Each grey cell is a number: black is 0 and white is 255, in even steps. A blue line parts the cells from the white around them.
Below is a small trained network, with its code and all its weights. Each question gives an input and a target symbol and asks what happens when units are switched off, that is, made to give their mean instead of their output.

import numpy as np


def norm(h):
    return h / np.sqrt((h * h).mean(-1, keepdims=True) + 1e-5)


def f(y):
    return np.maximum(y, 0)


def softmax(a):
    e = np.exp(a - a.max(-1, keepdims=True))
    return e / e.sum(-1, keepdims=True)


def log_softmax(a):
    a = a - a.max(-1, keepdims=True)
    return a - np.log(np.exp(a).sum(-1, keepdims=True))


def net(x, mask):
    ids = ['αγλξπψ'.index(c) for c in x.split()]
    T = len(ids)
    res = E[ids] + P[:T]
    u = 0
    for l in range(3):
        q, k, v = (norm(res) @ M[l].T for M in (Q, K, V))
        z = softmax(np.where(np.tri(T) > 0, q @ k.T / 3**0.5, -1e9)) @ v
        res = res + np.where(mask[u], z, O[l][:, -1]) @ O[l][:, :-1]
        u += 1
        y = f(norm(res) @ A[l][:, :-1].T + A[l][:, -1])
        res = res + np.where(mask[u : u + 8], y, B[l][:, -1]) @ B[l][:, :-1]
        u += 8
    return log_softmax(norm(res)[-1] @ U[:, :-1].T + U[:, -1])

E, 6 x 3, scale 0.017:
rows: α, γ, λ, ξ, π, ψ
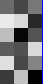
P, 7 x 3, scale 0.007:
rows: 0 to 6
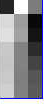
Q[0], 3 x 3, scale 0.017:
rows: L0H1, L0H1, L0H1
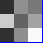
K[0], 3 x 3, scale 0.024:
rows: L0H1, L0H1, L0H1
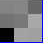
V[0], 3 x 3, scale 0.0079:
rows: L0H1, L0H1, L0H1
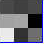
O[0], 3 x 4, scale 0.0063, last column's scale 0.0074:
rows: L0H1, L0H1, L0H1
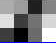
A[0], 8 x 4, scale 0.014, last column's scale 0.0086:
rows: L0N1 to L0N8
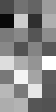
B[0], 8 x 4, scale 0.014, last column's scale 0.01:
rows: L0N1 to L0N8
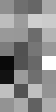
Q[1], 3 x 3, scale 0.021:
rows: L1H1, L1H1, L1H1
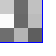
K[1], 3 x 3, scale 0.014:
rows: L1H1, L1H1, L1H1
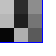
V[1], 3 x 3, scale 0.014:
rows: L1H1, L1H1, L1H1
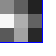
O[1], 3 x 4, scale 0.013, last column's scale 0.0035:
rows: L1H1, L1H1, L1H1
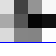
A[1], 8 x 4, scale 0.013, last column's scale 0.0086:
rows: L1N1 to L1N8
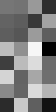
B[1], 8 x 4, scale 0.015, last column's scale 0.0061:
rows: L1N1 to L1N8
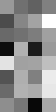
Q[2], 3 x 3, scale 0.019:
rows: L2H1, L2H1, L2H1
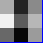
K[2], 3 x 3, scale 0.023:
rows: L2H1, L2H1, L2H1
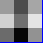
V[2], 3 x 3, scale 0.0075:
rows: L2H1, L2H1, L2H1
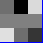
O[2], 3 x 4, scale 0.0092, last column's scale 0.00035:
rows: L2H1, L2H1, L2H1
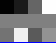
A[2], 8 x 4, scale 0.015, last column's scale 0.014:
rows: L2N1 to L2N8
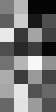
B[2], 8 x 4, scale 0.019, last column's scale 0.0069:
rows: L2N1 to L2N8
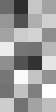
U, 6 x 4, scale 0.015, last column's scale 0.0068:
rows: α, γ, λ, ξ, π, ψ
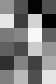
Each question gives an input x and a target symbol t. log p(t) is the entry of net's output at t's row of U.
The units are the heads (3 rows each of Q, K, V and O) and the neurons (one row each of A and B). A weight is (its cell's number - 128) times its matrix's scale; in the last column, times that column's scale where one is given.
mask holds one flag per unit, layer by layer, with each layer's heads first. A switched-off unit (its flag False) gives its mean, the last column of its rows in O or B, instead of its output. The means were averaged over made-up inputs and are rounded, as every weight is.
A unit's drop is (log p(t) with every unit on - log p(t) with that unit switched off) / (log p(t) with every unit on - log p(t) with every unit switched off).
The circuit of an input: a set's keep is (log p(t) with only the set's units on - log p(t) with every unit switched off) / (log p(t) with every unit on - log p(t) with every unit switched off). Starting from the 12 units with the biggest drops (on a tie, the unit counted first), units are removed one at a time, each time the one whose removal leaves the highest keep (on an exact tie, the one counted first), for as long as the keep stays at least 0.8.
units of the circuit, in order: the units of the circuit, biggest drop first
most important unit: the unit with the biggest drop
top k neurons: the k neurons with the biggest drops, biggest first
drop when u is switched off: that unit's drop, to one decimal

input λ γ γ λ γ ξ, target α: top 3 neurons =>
[L2N5 L0N5 L1N4]
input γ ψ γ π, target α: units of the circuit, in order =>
[L0N2 L1H1]
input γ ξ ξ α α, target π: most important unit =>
L0N2
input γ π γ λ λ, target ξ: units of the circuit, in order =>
[L2H1 L2N5]
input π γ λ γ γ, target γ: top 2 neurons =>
[L0N2 L0N5]
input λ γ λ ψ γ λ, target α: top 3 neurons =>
[L0N2 L0N5 L1N5]
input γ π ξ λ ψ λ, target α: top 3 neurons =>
[L0N2 L0N5 L2N4]
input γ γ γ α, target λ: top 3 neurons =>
[L0N5 L0N2 L0N7]
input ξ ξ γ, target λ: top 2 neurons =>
[L0N6 L1N8]
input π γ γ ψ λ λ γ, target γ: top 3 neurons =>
[L0N5 L0N2 L1N5]
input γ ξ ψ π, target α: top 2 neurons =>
[L0N2 L2N4]
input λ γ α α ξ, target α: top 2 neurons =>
[L2N5 L1N4]
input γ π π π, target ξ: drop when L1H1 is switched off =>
0.1
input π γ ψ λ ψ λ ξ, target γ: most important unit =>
L0N7
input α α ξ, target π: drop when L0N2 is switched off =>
1.1
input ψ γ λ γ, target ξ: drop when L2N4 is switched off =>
0.1
